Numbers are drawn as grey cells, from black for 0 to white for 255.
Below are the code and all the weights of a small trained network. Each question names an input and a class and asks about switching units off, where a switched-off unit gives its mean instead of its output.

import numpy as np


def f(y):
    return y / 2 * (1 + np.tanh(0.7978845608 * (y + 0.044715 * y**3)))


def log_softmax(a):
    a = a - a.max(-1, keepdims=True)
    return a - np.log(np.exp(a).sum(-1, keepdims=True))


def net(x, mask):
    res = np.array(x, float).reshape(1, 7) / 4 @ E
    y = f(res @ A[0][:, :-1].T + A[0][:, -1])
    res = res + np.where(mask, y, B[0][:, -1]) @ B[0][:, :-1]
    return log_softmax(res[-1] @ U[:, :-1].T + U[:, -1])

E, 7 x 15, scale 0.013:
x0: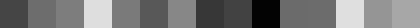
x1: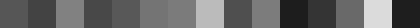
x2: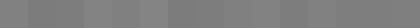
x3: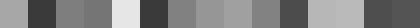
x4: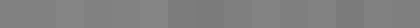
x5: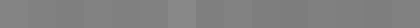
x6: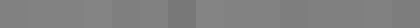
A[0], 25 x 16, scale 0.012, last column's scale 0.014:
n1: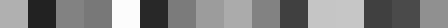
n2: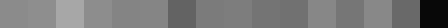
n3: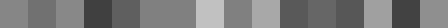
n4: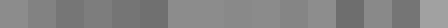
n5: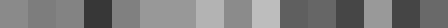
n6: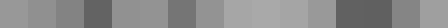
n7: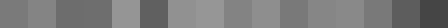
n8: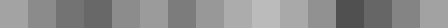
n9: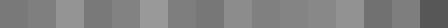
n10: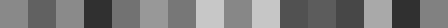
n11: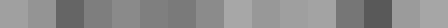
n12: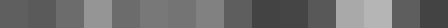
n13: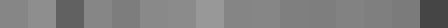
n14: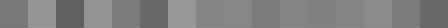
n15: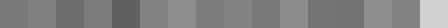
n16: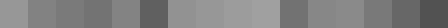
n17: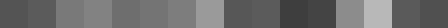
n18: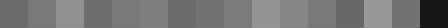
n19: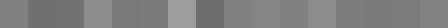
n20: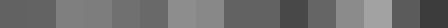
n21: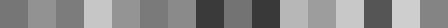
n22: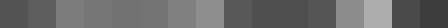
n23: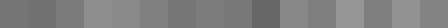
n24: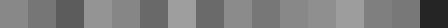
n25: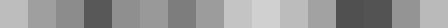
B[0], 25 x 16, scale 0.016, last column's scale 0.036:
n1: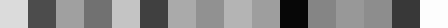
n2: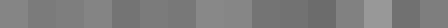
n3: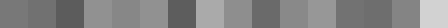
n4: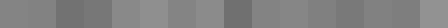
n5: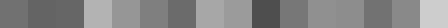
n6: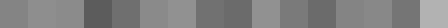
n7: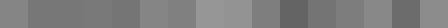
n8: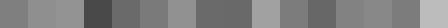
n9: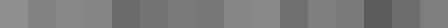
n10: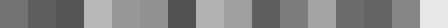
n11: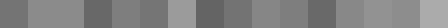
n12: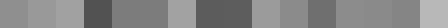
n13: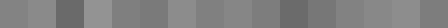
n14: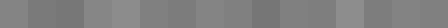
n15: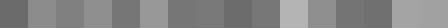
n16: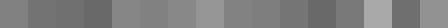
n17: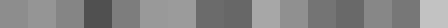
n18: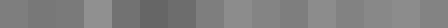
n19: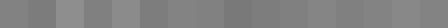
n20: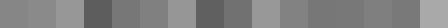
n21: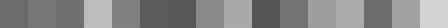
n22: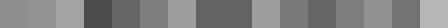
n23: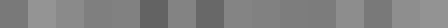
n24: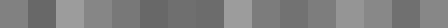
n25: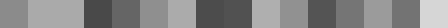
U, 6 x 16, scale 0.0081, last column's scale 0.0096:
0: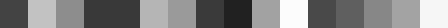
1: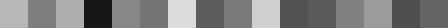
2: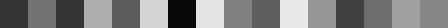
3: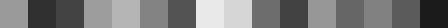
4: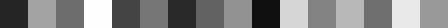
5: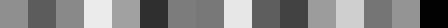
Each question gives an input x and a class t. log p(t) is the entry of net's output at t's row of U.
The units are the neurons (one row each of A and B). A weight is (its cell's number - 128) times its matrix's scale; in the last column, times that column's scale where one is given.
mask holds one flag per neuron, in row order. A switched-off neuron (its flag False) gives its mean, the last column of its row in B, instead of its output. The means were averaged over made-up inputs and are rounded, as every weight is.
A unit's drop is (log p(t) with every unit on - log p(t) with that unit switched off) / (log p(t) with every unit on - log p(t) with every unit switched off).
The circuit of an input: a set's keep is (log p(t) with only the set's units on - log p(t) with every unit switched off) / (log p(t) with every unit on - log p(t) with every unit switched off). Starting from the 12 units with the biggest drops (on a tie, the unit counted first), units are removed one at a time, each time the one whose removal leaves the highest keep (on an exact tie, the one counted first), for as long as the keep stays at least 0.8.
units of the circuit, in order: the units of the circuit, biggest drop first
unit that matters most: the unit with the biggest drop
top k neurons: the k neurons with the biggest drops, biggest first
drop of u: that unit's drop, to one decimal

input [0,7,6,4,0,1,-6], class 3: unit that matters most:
n10
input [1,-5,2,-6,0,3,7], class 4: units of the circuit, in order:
[n1; n21]
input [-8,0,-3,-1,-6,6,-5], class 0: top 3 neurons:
[n25; n1; n8]
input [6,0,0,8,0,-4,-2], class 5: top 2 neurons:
[n21; n25]
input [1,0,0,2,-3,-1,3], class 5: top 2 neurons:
[n25; n17]
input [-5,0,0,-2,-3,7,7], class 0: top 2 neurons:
[n1; n25]
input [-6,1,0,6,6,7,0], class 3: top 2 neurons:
[n10; n5]
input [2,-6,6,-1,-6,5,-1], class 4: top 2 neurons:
[n1; n21]
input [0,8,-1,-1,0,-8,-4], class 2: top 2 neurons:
[n1; n10]
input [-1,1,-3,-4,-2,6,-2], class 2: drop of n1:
0.6
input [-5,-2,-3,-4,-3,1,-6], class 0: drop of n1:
0.8
